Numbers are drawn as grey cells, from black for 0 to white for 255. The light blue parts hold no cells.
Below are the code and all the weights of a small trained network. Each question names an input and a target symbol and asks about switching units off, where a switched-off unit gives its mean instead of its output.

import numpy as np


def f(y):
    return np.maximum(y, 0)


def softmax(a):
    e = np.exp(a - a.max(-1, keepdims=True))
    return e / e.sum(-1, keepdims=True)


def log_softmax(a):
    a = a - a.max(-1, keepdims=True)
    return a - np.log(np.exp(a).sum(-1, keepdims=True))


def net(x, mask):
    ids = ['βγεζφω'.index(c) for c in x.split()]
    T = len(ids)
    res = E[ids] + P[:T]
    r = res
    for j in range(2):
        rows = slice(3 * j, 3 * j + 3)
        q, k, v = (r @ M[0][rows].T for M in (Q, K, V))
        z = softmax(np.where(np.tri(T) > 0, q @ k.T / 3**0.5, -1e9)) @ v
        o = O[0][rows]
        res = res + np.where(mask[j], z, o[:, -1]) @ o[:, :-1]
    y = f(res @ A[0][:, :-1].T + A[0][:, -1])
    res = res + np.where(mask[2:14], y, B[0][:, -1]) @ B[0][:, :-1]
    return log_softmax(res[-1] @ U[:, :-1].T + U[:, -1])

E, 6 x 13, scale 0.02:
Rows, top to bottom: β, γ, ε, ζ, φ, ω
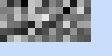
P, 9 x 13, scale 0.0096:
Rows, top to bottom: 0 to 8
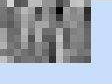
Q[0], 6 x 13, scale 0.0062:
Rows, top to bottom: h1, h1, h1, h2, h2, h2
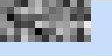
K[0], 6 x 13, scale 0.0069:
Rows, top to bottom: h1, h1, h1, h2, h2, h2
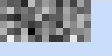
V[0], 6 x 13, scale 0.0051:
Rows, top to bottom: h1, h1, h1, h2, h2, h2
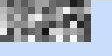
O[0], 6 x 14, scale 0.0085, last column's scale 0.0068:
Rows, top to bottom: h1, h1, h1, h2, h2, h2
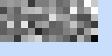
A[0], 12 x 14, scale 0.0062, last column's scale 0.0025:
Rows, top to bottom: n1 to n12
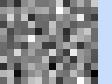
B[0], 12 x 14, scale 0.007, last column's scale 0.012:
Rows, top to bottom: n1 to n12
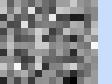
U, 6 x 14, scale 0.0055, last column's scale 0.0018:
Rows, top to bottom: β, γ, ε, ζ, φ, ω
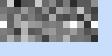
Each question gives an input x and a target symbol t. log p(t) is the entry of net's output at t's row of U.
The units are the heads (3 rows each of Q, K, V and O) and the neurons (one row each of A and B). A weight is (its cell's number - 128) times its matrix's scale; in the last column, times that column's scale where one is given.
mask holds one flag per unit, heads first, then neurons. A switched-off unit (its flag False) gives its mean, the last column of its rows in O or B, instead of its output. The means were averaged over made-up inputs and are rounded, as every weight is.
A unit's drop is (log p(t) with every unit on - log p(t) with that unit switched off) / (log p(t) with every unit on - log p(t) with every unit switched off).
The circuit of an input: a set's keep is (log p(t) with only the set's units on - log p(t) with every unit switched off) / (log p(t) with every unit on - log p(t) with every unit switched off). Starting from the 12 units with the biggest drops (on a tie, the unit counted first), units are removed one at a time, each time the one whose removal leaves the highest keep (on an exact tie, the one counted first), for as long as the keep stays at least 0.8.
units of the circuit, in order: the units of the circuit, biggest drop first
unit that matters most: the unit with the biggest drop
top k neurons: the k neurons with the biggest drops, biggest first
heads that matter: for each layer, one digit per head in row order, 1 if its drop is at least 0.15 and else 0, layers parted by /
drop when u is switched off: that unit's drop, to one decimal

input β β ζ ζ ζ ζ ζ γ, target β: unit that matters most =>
n8
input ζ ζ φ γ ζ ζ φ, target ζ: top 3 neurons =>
[n10; n1; n12]
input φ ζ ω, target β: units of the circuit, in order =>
[h2; n3]
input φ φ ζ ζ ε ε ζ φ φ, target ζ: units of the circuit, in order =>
[n10; h2; n1]
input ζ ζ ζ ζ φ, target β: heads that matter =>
10
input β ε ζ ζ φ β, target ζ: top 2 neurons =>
[n12; n4]
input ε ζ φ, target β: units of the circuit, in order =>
[n6; h2]
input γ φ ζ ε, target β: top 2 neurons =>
[n9; n12]
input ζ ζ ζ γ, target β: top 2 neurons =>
[n12; n6]
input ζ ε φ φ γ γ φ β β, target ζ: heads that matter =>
00
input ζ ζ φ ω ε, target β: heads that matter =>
01
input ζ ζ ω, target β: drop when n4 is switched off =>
0.0
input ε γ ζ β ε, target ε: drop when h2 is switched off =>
0.1
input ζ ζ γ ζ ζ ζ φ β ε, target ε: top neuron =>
[n5]
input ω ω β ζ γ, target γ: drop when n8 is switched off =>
0.3
